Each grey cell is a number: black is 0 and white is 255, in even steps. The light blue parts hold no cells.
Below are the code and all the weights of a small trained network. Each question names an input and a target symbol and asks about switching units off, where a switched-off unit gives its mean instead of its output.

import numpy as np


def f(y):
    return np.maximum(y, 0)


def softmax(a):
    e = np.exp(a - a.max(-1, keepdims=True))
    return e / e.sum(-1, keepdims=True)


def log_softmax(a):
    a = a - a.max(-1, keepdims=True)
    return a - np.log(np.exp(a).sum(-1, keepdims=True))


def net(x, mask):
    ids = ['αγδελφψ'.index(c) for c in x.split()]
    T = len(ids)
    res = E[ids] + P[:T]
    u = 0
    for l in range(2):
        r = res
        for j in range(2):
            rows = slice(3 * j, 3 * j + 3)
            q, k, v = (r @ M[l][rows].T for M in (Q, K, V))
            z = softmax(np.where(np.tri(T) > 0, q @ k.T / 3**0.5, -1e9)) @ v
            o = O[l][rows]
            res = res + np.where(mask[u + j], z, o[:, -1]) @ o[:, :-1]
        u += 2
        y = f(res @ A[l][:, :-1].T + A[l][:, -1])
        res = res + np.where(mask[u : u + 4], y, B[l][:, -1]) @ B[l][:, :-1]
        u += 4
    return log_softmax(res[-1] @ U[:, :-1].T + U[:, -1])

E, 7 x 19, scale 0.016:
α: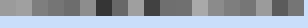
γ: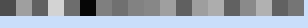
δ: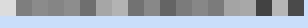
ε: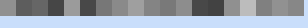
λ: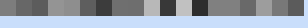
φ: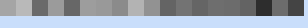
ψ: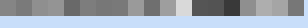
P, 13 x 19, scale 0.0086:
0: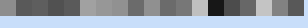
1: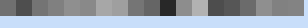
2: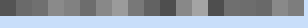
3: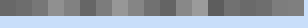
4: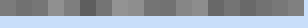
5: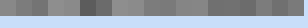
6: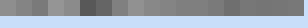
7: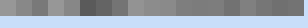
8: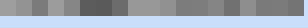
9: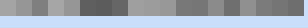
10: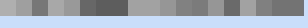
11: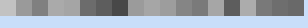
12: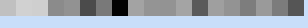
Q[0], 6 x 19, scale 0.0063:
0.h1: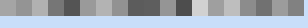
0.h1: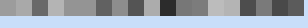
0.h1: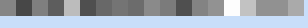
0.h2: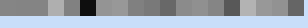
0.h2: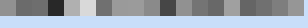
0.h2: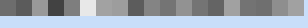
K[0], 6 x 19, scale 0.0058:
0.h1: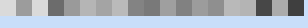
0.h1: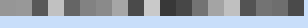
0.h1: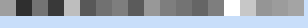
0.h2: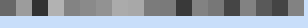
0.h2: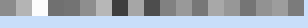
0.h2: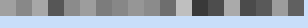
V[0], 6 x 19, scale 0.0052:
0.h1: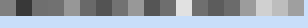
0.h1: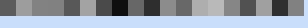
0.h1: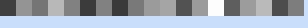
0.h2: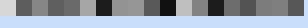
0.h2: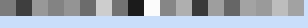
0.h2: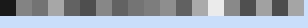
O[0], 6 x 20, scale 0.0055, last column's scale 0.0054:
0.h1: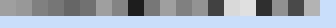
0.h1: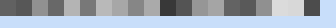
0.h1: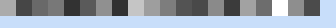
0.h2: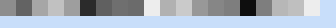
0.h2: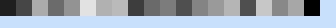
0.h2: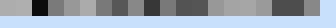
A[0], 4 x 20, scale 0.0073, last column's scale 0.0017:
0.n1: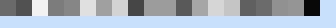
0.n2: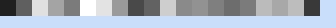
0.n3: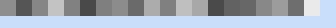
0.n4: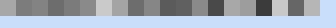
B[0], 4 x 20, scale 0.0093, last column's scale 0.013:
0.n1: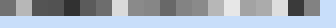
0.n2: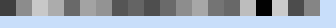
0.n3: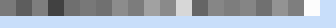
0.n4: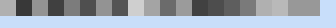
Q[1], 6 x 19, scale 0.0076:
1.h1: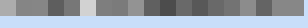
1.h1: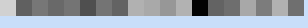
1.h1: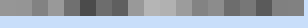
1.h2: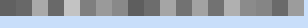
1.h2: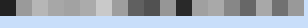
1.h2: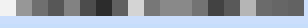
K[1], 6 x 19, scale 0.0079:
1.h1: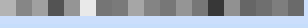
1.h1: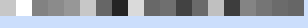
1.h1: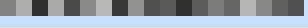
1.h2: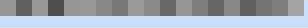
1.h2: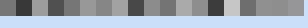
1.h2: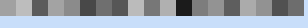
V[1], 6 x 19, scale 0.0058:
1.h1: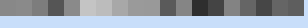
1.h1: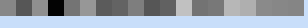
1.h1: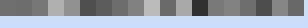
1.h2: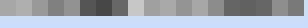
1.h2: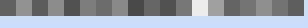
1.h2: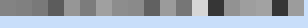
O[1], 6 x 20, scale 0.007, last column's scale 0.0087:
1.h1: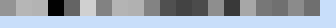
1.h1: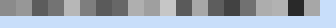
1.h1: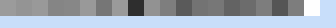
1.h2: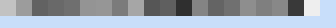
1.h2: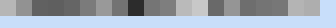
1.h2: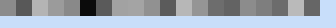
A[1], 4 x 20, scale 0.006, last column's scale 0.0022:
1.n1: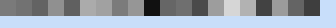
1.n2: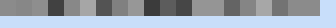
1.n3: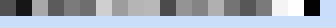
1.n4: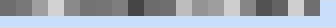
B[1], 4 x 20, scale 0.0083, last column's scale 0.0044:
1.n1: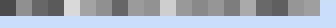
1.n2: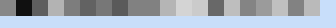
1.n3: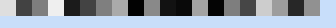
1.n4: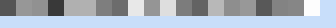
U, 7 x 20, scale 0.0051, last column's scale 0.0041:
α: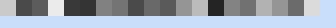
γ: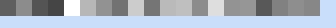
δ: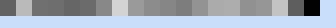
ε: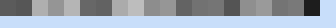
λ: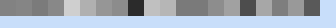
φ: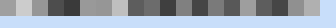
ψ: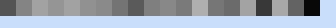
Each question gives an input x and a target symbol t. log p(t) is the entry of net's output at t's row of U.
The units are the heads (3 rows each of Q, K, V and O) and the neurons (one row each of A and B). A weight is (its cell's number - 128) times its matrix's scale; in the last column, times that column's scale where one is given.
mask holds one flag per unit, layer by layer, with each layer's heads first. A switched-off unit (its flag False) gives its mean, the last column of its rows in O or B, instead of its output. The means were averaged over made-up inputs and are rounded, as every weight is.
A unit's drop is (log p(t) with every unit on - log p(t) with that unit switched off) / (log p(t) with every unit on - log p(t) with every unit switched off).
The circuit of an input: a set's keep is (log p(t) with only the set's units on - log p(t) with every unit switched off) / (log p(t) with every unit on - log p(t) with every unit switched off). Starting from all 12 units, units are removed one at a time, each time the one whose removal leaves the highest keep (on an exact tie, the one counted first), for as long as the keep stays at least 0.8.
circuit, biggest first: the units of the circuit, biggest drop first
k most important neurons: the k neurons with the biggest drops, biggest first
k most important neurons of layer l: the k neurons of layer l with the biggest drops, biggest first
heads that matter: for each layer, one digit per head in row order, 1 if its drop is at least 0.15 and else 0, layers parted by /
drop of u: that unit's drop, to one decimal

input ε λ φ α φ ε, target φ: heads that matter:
10 / 10
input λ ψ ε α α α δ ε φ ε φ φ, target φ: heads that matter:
01 / 10
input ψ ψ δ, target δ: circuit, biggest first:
(0.h2; 0.n1)
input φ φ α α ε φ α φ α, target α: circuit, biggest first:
(1.n4; 1.n2; 0.n3)
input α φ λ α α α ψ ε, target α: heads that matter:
00 / 10
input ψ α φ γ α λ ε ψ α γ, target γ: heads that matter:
11 / 10
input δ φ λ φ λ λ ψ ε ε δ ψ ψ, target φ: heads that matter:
10 / 10
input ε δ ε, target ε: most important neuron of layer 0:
(0.n4)
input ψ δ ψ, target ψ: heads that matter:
01 / 00
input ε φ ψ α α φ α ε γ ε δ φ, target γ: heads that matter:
01 / 11
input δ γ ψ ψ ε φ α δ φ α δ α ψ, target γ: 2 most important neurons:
(0.n3; 1.n4)
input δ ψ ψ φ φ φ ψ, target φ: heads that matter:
00 / 10
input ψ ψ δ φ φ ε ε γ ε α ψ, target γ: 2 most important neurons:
(1.n4; 0.n3)
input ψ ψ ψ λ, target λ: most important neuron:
(0.n3)
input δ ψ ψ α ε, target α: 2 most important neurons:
(1.n4; 0.n4)
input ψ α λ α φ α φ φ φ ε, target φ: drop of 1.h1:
0.6
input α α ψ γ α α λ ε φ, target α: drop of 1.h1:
0.3
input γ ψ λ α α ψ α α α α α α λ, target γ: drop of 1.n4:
1.2
